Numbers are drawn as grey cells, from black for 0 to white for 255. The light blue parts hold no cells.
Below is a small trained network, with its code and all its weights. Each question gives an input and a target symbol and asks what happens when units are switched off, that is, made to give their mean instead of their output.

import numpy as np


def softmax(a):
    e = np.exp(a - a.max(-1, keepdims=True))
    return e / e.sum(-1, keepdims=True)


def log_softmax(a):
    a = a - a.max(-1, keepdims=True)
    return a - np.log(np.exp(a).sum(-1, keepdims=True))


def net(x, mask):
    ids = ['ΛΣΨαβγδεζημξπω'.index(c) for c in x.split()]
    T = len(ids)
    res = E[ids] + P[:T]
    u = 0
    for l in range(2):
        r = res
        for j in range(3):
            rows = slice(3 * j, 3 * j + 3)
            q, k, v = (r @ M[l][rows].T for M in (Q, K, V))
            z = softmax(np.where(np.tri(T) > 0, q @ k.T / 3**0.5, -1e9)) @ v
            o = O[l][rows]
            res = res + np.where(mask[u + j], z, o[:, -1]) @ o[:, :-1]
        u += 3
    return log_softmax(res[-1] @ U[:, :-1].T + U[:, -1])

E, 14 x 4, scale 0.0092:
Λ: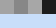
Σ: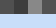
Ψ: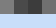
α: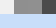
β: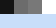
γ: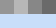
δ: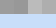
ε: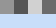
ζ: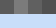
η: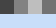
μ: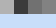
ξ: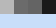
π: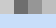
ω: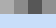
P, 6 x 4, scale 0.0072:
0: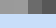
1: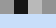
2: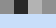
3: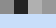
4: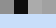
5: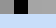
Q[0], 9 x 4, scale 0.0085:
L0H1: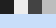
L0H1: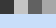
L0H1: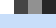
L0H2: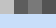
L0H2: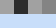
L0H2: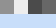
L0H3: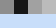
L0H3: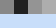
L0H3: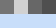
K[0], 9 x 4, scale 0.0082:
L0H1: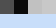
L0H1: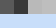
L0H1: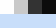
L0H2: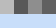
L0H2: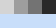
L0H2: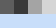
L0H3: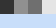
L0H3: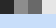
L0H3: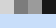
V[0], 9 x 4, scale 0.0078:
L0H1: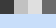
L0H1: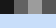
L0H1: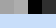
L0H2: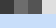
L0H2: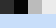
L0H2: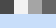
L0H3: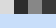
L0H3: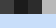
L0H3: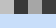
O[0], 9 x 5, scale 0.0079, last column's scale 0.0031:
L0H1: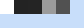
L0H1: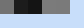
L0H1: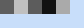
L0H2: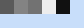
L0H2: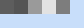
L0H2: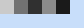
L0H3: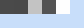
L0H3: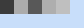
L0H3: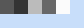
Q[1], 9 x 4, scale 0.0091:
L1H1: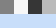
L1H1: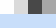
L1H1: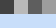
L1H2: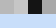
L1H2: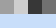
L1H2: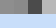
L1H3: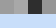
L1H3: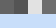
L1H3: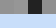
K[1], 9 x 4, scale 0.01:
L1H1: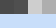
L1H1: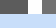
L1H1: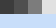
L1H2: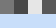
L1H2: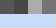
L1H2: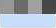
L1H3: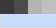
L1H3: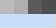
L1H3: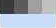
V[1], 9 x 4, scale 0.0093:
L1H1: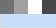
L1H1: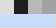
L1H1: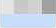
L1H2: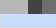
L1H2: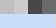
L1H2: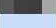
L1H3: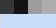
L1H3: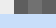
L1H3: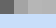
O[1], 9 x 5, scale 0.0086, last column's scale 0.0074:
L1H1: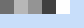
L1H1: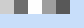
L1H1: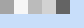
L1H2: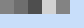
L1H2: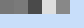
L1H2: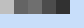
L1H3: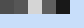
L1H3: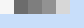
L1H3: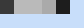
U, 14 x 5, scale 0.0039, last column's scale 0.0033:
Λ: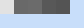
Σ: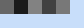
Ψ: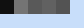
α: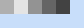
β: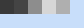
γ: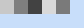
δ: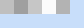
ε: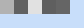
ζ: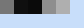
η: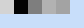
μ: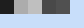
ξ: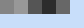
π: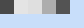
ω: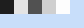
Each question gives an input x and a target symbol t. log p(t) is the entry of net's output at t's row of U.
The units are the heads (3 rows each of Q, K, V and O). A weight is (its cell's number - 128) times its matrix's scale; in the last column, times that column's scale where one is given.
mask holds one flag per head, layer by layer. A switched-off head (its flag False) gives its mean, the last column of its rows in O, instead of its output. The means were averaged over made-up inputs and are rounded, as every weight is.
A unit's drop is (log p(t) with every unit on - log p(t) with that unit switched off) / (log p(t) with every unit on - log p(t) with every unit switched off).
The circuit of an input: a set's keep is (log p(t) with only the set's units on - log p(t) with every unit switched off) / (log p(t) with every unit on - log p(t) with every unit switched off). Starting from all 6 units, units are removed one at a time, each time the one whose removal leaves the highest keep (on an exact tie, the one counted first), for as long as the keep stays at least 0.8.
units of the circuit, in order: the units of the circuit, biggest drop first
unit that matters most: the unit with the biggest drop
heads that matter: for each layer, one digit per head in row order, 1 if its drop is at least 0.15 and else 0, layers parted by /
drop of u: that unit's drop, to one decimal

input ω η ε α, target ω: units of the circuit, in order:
(L0H1 L1H2 L1H1 L0H2)
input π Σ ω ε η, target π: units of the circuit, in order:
(L1H1 L0H1 L1H3)
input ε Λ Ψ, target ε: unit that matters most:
L1H1
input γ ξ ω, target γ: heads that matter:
011 / 011
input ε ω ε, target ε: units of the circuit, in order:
(L1H1 L0H3 L1H2 L0H1)
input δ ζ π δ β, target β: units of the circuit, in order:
(L0H3 L1H3 L0H1 L1H1)
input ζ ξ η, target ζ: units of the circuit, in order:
(L1H1 L0H1 L0H2 L1H2)
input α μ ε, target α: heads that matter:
111 / 101
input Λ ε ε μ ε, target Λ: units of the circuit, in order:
(L1H3 L0H2 L0H1)
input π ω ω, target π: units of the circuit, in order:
(L0H1 L1H1 L1H3)
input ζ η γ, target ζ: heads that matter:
110 / 100
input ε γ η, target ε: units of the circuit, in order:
(L1H1 L0H3 L1H2 L0H1)
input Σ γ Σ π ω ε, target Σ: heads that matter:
100 / 111
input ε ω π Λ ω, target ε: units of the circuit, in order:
(L1H1 L1H2 L0H3 L0H1)
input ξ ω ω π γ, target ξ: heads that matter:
111 / 101
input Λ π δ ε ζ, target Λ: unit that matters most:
L1H3
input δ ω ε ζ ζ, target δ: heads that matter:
111 / 100
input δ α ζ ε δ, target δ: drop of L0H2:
0.1
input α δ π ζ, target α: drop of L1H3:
0.4
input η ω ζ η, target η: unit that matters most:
L0H1
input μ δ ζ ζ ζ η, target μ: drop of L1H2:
0.3
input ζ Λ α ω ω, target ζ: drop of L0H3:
0.2
